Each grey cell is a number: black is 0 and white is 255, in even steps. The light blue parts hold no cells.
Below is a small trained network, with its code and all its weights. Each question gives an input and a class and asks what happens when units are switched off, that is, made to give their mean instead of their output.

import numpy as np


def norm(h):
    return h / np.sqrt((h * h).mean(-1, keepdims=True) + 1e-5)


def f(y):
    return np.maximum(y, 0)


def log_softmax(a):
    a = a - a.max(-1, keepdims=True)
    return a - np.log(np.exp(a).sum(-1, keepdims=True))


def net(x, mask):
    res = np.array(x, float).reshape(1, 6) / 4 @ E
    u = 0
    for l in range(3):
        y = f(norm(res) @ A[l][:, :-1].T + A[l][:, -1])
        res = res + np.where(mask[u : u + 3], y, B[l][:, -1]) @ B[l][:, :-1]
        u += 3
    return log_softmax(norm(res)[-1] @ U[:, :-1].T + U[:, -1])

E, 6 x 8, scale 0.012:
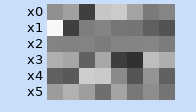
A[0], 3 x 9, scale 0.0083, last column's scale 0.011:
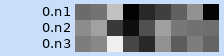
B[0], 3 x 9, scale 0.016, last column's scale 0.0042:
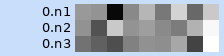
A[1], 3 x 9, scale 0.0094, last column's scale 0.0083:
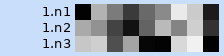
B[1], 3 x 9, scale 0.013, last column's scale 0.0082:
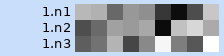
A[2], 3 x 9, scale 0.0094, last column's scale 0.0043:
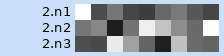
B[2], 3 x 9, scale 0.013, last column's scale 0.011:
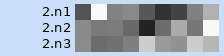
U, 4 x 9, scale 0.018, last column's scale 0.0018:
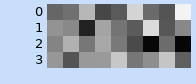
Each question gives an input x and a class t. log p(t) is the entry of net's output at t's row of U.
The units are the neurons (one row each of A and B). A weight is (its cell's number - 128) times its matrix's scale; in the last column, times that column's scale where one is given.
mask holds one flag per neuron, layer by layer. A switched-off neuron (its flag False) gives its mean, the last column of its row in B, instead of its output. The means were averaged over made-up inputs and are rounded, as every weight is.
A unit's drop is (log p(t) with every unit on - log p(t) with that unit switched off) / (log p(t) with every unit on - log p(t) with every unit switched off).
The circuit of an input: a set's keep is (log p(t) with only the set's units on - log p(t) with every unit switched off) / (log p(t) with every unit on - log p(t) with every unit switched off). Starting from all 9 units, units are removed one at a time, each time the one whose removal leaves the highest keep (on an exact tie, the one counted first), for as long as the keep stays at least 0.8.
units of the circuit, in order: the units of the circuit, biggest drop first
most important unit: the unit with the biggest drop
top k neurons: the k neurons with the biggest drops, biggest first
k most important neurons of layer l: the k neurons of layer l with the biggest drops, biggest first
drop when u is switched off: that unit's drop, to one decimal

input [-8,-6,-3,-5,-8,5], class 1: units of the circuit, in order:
0.n1, 1.n3
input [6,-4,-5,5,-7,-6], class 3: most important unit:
1.n2
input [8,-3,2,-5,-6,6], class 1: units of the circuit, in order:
1.n3, 2.n2
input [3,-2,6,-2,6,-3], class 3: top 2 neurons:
1.n3, 0.n1
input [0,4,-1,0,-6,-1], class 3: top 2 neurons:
1.n2, 1.n1
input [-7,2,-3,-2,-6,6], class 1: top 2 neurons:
0.n1, 0.n3
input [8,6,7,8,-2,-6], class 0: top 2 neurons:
1.n3, 0.n3
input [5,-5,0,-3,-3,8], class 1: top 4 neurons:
1.n3, 2.n2, 2.n1, 0.n2
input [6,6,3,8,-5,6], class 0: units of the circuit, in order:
1.n3, 0.n3
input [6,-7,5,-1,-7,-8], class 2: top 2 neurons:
1.n1, 0.n3
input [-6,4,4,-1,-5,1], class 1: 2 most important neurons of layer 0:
0.n1, 0.n3
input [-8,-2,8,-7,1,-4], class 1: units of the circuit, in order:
0.n1, 1.n3
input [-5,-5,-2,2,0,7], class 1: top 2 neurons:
0.n1, 0.n3
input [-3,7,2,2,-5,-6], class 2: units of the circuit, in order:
2.n1
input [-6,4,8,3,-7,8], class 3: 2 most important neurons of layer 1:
1.n2, 1.n1
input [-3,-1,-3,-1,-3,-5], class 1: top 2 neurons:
0.n1, 0.n3
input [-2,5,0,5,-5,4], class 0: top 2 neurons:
1.n3, 1.n1
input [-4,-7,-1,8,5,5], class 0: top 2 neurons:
1.n3, 2.n1
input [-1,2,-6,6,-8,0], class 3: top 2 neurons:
1.n2, 0.n2
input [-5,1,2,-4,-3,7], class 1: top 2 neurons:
0.n1, 1.n3
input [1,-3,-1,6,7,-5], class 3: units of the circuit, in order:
2.n3
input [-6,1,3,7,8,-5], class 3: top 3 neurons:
2.n3, 2.n2, 0.n3
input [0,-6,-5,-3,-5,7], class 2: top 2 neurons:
1.n1, 1.n3
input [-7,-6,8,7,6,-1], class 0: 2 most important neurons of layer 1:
1.n3, 1.n2
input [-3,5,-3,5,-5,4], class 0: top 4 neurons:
1.n3, 1.n1, 2.n1, 0.n3
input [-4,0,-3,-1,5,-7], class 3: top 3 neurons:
2.n3, 1.n3, 2.n2
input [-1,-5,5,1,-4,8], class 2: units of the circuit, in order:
1.n1
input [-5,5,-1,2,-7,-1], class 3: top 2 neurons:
1.n2, 0.n2
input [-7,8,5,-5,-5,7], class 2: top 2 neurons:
2.n1, 1.n3
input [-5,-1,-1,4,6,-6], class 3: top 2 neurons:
2.n3, 2.n2
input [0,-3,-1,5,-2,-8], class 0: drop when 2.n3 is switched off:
0.0
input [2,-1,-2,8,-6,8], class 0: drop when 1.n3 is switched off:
1.0
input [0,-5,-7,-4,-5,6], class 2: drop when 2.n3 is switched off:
0.3
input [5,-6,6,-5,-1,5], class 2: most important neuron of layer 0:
0.n3
